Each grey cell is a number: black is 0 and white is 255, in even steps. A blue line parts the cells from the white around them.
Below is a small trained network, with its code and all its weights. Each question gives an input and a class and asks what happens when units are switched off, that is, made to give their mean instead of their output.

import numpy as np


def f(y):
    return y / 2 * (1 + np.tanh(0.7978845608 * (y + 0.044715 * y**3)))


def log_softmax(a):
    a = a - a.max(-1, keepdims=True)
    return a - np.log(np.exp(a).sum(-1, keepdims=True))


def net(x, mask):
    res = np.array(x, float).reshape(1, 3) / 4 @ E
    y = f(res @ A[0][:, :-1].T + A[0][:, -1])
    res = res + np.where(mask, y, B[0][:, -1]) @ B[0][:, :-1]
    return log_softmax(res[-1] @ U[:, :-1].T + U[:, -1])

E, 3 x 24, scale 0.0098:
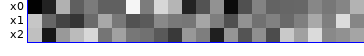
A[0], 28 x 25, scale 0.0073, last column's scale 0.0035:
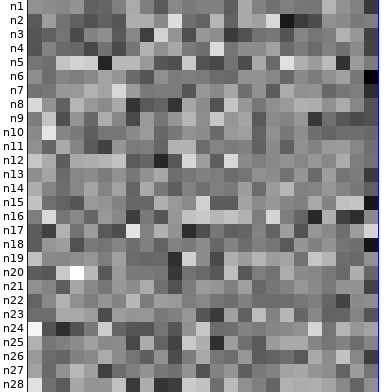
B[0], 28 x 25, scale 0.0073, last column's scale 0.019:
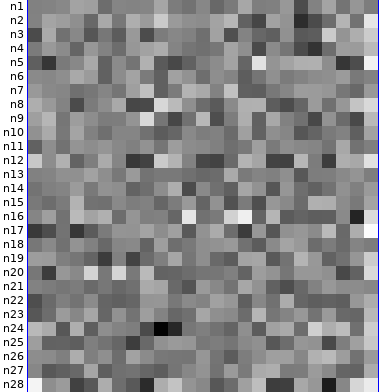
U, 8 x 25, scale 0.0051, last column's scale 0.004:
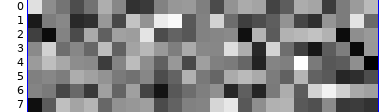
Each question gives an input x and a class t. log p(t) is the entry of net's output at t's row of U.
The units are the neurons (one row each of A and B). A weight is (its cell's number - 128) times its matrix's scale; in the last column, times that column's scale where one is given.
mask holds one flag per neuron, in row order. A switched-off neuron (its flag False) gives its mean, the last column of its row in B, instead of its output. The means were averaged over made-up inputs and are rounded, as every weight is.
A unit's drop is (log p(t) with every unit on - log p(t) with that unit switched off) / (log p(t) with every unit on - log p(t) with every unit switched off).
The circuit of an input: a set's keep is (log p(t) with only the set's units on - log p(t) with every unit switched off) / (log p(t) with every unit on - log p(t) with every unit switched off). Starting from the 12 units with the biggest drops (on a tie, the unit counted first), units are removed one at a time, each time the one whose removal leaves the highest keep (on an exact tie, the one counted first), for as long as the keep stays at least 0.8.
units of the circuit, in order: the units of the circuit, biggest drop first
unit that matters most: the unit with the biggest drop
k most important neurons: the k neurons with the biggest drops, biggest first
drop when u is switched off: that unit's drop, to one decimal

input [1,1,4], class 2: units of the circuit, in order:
n12, n16
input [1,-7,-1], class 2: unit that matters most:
n16
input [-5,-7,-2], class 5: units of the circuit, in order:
n16, n2
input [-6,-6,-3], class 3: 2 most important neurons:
n16, n9
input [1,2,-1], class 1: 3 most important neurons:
n24, n16, n5
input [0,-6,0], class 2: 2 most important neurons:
n2, n16
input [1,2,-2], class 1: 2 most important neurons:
n16, n24
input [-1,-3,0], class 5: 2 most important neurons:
n17, n2
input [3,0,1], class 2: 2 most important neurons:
n2, n28
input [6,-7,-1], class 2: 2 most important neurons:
n5, n28
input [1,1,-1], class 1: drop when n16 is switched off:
0.3
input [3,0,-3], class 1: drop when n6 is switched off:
0.0
